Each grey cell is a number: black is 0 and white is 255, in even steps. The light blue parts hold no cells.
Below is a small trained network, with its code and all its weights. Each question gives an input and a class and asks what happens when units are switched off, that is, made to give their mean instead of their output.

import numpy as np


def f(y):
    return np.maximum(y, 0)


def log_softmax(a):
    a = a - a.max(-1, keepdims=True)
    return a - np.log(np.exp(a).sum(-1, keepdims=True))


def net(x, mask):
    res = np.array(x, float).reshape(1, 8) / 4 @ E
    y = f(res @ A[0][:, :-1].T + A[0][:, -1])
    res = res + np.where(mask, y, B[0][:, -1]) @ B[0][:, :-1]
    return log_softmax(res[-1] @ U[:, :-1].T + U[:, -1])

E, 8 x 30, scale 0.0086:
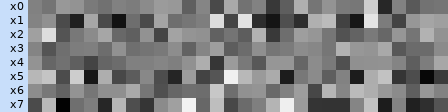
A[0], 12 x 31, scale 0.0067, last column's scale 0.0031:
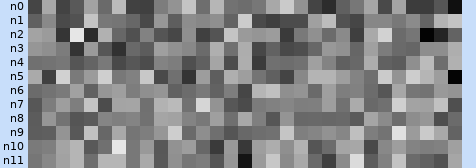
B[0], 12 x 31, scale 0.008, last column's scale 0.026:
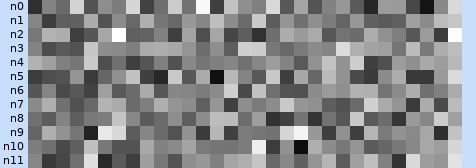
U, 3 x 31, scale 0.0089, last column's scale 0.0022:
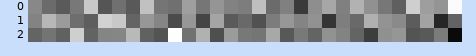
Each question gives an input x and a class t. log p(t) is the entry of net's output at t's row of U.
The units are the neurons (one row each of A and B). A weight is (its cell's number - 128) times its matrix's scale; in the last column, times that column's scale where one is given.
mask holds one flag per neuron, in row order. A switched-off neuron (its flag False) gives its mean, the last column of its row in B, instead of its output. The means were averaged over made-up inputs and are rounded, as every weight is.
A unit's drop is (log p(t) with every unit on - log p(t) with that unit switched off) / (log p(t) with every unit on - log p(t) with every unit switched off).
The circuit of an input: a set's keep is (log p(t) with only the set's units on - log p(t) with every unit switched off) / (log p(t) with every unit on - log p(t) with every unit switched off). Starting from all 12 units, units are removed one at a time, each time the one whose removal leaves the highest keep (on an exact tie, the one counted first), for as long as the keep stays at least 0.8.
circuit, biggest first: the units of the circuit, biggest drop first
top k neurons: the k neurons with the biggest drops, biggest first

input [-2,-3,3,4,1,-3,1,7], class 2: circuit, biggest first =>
(n0)
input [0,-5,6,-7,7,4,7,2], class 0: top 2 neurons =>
(n11; n9)
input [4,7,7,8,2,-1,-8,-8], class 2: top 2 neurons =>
(n5; n11)
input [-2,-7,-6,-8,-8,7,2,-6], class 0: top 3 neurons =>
(n11; n10; n9)
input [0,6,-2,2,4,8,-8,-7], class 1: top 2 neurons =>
(n2; n0)
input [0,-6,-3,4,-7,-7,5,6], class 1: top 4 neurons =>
(n9; n7; n5; n1)
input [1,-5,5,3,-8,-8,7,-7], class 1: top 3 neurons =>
(n9; n7; n0)
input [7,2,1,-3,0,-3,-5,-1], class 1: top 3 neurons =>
(n11; n10; n9)
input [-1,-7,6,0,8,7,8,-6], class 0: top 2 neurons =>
(n11; n10)
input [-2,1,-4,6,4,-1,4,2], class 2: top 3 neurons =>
(n2; n11; n10)
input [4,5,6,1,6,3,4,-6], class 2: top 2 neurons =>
(n5; n11)
